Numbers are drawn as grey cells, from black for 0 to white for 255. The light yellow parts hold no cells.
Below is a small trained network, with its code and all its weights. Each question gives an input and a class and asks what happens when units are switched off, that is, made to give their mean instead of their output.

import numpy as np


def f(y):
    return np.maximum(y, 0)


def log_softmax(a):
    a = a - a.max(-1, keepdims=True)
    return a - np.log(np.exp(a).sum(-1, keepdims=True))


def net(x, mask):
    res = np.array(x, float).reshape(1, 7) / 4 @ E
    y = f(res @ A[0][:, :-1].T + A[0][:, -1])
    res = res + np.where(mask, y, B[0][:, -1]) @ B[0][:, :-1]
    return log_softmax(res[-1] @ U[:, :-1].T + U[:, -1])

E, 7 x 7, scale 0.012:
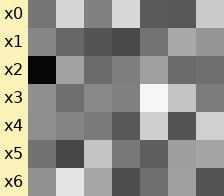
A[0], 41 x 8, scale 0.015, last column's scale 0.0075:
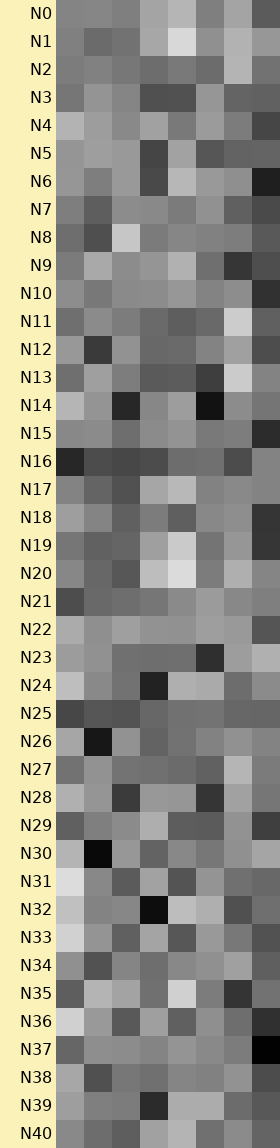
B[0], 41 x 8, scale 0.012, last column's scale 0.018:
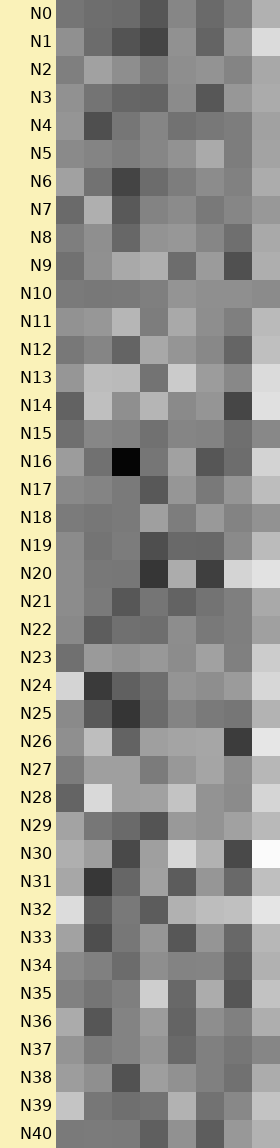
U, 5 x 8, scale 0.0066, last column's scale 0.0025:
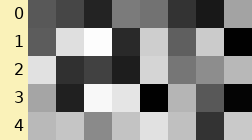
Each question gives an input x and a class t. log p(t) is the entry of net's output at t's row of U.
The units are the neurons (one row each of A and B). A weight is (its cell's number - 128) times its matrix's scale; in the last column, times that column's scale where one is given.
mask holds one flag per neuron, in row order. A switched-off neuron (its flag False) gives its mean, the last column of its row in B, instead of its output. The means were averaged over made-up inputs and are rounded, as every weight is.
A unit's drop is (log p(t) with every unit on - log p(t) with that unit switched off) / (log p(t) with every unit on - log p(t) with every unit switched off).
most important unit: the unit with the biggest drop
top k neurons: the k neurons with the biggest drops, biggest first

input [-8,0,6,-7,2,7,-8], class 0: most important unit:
N16
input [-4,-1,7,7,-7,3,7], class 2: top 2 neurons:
N32; N14
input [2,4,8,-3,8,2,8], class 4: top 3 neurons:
N35; N20; N5
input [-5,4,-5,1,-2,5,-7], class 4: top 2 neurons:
N26; N30
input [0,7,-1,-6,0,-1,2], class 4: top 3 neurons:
N20; N1; N32
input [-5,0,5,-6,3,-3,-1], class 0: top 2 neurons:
N16; N32
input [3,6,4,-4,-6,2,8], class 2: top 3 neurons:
N3; N14; N26
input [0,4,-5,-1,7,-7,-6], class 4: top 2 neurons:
N14; N28
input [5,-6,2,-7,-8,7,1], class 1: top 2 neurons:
N30; N29
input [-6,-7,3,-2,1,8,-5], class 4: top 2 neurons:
N30; N26
